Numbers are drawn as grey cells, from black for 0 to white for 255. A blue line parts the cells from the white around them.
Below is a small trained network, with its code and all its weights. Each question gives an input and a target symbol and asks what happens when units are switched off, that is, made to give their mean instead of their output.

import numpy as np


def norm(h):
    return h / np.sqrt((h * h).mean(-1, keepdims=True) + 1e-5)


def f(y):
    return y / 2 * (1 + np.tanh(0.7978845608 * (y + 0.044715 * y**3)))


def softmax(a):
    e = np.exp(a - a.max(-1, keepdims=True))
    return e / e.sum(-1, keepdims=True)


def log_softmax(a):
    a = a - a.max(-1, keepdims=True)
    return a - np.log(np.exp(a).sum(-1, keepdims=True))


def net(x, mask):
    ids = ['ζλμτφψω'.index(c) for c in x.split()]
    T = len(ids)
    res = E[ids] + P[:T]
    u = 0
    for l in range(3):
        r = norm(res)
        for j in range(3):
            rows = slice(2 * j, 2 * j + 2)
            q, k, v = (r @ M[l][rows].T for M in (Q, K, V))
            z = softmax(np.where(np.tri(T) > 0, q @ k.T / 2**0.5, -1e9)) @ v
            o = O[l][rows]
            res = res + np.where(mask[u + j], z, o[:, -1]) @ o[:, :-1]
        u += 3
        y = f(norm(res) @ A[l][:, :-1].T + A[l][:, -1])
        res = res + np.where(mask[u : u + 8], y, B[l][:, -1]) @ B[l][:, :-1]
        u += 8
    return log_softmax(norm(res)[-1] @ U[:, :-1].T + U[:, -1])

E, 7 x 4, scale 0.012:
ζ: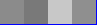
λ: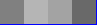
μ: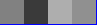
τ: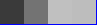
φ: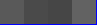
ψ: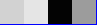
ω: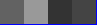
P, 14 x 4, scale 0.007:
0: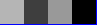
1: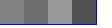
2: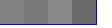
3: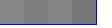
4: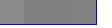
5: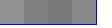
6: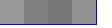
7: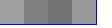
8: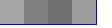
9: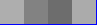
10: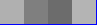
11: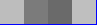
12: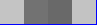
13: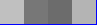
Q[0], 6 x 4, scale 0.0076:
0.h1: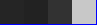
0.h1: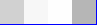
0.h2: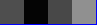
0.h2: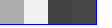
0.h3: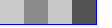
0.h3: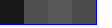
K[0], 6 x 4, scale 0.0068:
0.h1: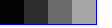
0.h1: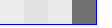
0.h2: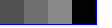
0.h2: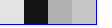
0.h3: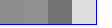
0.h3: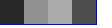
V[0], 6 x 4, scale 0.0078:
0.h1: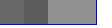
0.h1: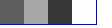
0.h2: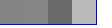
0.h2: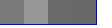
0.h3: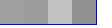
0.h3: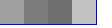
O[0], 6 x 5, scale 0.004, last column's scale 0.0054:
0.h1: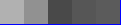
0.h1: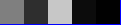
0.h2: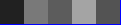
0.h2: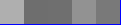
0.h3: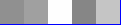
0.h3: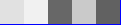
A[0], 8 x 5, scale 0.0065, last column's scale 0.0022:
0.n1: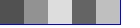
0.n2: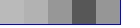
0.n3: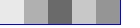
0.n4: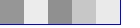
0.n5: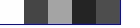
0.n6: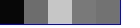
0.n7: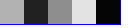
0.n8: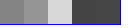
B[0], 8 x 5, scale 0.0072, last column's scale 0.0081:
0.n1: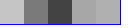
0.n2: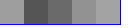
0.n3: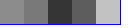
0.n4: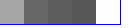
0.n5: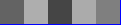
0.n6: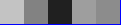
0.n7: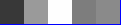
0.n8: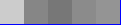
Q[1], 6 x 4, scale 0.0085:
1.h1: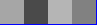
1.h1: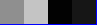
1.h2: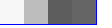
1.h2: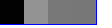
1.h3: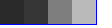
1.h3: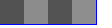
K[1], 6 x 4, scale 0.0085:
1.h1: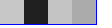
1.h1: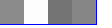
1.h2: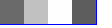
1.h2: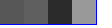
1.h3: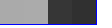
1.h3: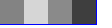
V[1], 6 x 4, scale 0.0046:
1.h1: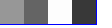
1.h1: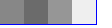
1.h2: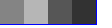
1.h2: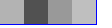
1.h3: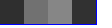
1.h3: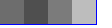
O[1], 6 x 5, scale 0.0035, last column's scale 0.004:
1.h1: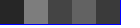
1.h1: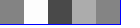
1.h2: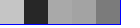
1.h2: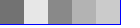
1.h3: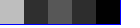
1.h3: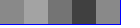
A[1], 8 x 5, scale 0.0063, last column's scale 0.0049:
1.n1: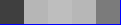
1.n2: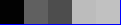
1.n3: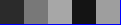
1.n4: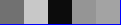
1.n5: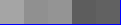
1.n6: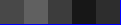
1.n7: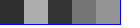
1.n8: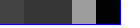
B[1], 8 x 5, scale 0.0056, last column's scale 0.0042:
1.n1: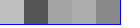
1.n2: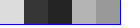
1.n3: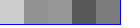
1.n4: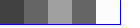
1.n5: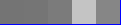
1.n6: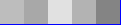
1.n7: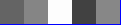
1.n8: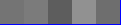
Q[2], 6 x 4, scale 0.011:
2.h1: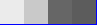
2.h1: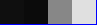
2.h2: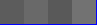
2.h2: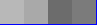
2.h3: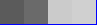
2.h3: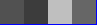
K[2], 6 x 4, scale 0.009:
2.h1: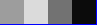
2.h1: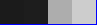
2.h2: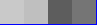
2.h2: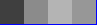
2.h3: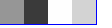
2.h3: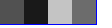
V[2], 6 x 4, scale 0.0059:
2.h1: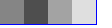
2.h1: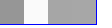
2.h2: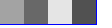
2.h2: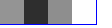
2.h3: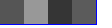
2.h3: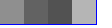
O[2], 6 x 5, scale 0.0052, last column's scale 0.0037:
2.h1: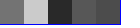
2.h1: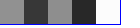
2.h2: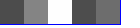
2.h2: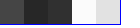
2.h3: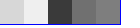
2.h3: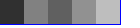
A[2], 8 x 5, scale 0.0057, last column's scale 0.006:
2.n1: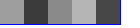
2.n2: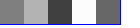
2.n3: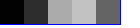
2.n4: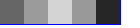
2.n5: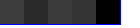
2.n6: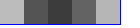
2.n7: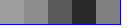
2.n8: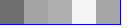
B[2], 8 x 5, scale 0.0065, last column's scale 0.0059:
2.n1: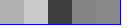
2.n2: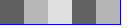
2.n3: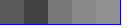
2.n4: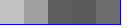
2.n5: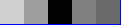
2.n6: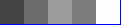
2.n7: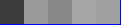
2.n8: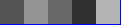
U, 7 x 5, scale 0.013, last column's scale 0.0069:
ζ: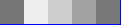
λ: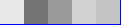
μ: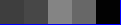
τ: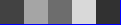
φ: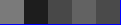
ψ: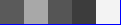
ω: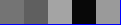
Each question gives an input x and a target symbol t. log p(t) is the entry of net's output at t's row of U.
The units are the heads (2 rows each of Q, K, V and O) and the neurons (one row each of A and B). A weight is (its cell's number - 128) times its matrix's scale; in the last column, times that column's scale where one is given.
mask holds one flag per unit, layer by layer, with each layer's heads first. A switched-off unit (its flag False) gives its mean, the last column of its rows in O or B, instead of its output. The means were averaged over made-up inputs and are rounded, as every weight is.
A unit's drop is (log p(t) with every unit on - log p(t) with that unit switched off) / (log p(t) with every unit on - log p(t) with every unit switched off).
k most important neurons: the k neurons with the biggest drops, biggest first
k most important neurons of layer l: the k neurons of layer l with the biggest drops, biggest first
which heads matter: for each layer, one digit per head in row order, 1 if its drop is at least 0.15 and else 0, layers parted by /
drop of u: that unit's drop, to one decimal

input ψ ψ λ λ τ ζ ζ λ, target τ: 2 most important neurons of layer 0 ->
0.n4; 0.n3
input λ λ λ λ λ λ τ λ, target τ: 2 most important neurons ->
0.n4; 0.n1
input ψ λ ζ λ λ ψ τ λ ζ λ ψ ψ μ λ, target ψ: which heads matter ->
001 / 010 / 001
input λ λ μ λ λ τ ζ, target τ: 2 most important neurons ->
0.n7; 2.n8
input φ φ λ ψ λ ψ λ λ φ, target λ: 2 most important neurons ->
1.n2; 1.n4
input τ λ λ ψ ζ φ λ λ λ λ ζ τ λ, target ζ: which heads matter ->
011 / 010 / 101
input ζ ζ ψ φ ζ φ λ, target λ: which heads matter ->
100 / 000 / 101
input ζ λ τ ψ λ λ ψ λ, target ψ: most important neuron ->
0.n3
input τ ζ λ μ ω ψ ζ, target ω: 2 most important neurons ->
0.n7; 2.n8
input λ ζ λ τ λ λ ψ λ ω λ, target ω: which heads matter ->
011 / 000 / 110
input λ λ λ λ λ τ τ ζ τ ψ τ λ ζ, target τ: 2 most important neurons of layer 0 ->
0.n7; 0.n3
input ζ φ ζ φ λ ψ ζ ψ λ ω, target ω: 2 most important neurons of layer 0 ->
0.n1; 0.n6
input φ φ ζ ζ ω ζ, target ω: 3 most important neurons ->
2.n8; 0.n3; 0.n4
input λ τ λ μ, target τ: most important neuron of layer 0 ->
0.n5
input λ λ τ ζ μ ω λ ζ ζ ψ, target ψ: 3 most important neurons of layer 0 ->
0.n3; 0.n1; 0.n8
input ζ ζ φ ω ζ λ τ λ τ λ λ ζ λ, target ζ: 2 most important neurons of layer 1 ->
1.n3; 1.n6
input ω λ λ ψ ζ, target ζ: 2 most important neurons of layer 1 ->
1.n4; 1.n7
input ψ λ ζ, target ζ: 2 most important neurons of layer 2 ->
2.n8; 2.n2
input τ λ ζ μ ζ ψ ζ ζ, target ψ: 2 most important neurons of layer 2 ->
2.n8; 2.n1
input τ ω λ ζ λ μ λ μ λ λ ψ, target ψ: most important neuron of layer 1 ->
1.n4
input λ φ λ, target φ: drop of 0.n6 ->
0.0
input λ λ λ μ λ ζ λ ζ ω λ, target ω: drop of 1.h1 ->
-0.1
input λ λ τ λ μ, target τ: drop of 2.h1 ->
0.2
